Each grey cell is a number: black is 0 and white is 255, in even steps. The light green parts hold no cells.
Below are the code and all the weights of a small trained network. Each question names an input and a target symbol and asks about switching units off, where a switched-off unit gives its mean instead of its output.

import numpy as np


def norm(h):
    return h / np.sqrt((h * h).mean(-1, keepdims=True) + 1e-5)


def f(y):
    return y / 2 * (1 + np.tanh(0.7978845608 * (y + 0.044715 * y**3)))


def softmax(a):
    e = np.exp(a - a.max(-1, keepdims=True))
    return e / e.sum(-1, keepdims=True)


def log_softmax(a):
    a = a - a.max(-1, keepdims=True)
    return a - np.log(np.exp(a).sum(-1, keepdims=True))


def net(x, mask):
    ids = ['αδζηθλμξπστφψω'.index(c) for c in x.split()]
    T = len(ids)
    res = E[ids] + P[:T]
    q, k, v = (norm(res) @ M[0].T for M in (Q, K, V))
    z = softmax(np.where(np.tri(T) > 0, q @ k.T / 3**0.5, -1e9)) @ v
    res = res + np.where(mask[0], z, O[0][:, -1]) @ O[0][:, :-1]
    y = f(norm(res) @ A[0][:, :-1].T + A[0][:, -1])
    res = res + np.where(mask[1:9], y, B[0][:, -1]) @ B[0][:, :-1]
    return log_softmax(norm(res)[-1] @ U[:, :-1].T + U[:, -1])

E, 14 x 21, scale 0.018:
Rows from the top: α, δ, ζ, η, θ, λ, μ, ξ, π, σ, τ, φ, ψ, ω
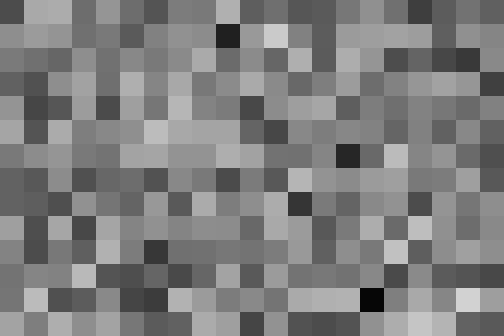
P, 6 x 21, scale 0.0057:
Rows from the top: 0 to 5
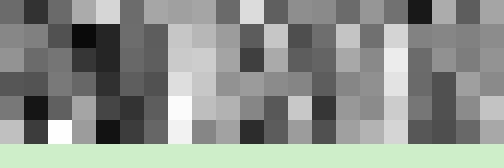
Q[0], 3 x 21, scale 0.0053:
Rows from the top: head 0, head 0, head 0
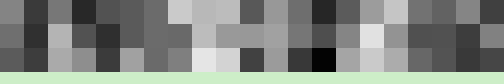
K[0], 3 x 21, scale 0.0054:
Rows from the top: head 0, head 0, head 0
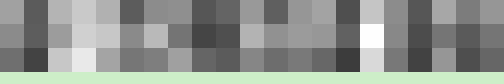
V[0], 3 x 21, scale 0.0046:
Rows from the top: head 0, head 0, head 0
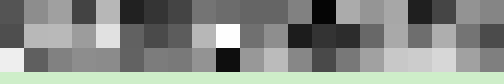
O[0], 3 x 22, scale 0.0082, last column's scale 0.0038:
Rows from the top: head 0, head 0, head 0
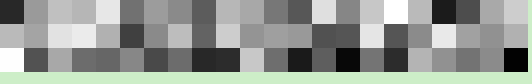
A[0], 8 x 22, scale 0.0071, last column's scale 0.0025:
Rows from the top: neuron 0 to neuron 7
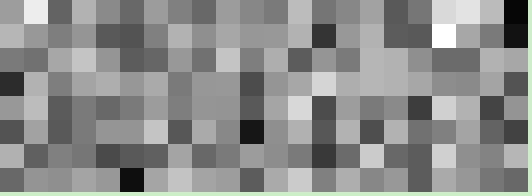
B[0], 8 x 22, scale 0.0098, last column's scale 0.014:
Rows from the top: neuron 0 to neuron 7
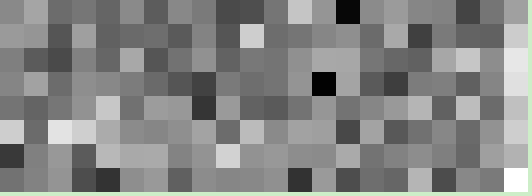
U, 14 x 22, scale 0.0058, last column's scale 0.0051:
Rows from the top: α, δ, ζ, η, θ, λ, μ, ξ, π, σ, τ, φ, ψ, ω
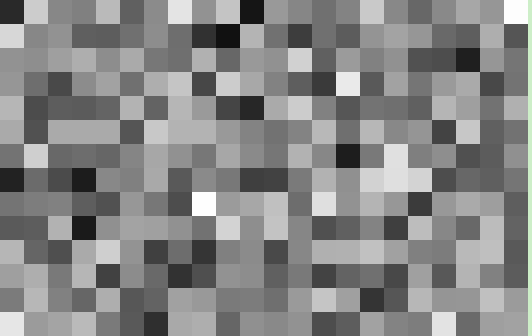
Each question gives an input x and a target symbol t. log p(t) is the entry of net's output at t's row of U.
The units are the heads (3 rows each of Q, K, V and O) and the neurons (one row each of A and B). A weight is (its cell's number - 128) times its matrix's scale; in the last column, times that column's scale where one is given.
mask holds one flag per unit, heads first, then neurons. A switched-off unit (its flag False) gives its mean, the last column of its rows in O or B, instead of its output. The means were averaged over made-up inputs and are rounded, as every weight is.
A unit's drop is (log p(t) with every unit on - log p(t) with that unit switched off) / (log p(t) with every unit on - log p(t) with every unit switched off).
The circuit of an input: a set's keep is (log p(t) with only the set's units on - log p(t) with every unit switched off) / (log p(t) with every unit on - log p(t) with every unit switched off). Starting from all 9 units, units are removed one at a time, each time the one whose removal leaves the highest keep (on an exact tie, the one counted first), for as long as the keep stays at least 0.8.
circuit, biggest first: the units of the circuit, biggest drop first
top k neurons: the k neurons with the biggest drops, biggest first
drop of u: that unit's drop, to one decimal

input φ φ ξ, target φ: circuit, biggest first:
[neuron 3; head 0; neuron 7]
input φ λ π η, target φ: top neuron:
[neuron 3]
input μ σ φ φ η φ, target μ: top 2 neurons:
[neuron 0; neuron 1]
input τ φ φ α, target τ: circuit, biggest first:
[head 0; neuron 2]
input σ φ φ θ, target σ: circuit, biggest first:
[head 0; neuron 6; neuron 1]
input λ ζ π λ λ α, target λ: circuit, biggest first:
[head 0; neuron 5; neuron 3; neuron 4]
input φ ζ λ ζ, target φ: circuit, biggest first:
[head 0; neuron 7; neuron 3; neuron 6]
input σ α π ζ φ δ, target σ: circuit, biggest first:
[neuron 6; head 0; neuron 1]
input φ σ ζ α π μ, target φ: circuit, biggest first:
[neuron 3; head 0; neuron 7; neuron 2]
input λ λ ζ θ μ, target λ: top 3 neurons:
[neuron 4; neuron 5; neuron 3]
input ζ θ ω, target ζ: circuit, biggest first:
[head 0; neuron 5; neuron 3]
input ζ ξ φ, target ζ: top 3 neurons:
[neuron 5; neuron 7; neuron 4]
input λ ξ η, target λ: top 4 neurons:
[neuron 5; neuron 4; neuron 3; neuron 2]
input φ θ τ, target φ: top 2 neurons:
[neuron 7; neuron 3]
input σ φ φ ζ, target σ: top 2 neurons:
[neuron 6; neuron 1]
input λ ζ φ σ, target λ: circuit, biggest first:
[head 0; neuron 4; neuron 5]
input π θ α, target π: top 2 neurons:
[neuron 3; neuron 2]
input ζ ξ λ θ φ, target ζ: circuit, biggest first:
[head 0; neuron 5; neuron 7]
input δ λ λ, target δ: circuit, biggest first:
[head 0]
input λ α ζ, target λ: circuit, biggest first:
[head 0; neuron 4; neuron 3; neuron 5]
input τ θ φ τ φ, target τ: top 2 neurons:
[neuron 2; neuron 7]
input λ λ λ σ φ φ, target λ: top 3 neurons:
[neuron 3; neuron 4; neuron 5]
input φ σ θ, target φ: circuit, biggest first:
[neuron 3; head 0; neuron 7]
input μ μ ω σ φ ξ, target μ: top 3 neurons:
[neuron 1; neuron 0; neuron 6]
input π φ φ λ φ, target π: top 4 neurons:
[neuron 3; neuron 2; neuron 6; neuron 4]
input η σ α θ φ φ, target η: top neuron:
[neuron 6]
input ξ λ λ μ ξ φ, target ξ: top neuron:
[neuron 5]
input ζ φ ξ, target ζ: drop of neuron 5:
0.4
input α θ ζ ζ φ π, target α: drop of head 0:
1.1
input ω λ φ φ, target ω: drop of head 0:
1.0
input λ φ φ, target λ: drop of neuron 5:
0.2
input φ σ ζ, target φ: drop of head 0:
0.6
